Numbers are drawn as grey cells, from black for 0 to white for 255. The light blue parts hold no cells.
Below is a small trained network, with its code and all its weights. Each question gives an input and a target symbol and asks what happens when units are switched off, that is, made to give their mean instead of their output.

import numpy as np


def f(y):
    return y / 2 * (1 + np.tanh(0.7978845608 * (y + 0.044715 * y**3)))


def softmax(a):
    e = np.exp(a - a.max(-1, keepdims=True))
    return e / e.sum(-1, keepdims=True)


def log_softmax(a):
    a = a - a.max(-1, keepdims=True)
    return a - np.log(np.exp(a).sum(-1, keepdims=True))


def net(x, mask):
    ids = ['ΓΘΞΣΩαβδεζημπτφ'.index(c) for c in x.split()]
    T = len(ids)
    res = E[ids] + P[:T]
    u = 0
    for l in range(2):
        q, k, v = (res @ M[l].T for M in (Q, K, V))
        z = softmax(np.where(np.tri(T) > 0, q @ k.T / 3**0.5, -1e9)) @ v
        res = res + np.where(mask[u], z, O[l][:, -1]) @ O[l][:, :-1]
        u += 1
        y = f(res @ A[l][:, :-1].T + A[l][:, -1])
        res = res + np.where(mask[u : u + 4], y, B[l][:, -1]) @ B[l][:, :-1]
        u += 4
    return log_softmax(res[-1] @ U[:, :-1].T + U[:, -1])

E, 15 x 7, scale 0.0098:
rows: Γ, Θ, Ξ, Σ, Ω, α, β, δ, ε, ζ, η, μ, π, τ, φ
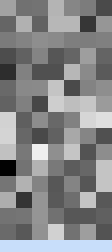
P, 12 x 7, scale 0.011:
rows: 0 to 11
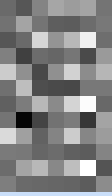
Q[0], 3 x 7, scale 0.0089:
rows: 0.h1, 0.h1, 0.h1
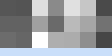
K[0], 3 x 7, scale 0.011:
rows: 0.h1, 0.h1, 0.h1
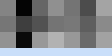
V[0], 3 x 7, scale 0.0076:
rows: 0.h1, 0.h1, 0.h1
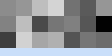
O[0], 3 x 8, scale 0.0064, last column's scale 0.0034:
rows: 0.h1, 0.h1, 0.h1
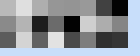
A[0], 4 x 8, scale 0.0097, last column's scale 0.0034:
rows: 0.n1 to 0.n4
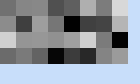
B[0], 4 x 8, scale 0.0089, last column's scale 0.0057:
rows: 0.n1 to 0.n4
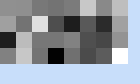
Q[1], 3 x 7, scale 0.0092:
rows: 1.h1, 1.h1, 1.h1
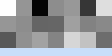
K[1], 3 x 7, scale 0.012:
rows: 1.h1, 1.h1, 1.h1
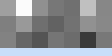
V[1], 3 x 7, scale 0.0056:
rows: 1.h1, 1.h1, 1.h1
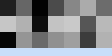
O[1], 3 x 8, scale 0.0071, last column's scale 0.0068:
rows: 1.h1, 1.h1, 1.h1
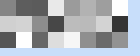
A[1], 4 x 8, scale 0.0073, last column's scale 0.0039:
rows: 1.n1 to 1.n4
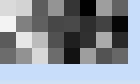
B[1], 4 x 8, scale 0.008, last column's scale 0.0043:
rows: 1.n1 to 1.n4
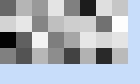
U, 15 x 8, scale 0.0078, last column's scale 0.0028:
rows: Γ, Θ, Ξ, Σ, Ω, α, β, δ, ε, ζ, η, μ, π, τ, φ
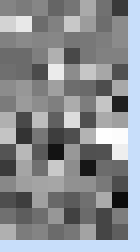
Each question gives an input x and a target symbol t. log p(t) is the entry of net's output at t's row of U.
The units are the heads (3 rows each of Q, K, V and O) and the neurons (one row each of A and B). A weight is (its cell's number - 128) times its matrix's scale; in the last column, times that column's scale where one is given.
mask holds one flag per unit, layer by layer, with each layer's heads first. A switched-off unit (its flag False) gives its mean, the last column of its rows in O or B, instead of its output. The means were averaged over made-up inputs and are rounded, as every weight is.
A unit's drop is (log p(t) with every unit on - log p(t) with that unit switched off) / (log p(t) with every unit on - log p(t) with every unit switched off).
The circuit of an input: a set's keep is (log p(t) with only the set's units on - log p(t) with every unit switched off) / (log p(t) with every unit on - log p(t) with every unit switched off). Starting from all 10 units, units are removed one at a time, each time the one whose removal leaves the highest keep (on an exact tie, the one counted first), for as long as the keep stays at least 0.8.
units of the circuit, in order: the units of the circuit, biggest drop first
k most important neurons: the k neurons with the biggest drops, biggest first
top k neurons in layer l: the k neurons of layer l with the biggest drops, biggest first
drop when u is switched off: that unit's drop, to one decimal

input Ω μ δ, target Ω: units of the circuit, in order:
(1.h1; 0.n4)
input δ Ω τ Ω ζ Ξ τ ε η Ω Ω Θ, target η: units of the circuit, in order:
(1.n1; 0.h1; 0.n1)
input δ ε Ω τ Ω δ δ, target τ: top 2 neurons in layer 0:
(0.n2; 0.n3)
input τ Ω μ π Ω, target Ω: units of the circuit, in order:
(0.n4; 1.h1)
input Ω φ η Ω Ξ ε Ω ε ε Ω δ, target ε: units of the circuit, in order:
(0.h1)
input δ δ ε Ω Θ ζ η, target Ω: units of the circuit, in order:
(0.n4; 1.h1)
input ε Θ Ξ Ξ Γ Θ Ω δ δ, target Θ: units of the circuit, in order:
(1.h1; 0.h1)
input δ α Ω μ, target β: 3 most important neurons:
(1.n3; 0.n4; 1.n2)
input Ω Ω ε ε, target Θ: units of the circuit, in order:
(1.n2; 0.n4; 0.n2)
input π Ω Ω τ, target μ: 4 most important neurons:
(1.n2; 0.n2; 1.n3; 0.n4)
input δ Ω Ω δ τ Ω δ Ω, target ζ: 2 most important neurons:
(0.n4; 0.n3)
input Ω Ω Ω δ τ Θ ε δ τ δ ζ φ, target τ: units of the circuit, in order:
(1.n4; 0.n2)
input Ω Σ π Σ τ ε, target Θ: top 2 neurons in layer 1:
(1.n2; 1.n1)
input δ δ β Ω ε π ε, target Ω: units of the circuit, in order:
(0.n4)
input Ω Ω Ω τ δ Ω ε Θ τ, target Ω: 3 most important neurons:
(0.n4; 0.n2; 0.n1)
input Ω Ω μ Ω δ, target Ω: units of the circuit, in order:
(0.n4; 1.h1; 0.h1)
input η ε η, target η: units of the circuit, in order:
(0.h1; 1.h1)
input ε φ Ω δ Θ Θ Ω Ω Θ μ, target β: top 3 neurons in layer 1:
(1.n3; 1.n1; 1.n2)
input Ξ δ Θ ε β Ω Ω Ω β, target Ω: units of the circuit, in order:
(0.n4; 1.h1)
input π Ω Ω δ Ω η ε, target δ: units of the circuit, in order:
(0.h1)
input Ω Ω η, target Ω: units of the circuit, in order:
(1.h1; 0.n4)
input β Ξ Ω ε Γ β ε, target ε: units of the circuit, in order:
(0.h1; 1.h1)
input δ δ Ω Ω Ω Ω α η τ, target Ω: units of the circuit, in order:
(1.h1; 0.n4; 0.h1; 0.n2)
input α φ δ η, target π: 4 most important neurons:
(1.n3; 0.n2; 1.n4; 0.n4)
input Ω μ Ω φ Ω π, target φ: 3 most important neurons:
(1.n4; 0.n2; 1.n2)
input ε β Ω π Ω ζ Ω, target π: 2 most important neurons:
(0.n2; 1.n2)
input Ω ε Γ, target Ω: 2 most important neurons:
(0.n4; 0.n2)
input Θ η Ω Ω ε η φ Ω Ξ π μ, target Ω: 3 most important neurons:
(0.n4; 0.n1; 0.n2)
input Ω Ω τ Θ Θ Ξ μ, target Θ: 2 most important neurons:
(1.n3; 0.n1)
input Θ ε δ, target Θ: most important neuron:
(0.n3)
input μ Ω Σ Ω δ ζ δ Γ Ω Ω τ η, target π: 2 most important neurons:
(1.n3; 1.n4)
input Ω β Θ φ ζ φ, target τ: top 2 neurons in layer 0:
(0.n2; 0.n4)
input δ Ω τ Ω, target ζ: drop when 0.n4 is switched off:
0.4
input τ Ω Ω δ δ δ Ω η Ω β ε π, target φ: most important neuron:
(0.n2)
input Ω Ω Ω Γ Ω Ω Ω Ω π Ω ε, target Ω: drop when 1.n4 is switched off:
0.0
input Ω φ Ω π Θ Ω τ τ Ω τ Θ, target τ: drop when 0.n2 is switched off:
0.9
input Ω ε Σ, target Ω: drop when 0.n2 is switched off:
0.2
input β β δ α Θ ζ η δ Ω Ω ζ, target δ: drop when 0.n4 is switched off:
0.1
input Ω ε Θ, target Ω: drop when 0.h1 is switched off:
0.5
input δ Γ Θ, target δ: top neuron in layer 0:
(0.n4)
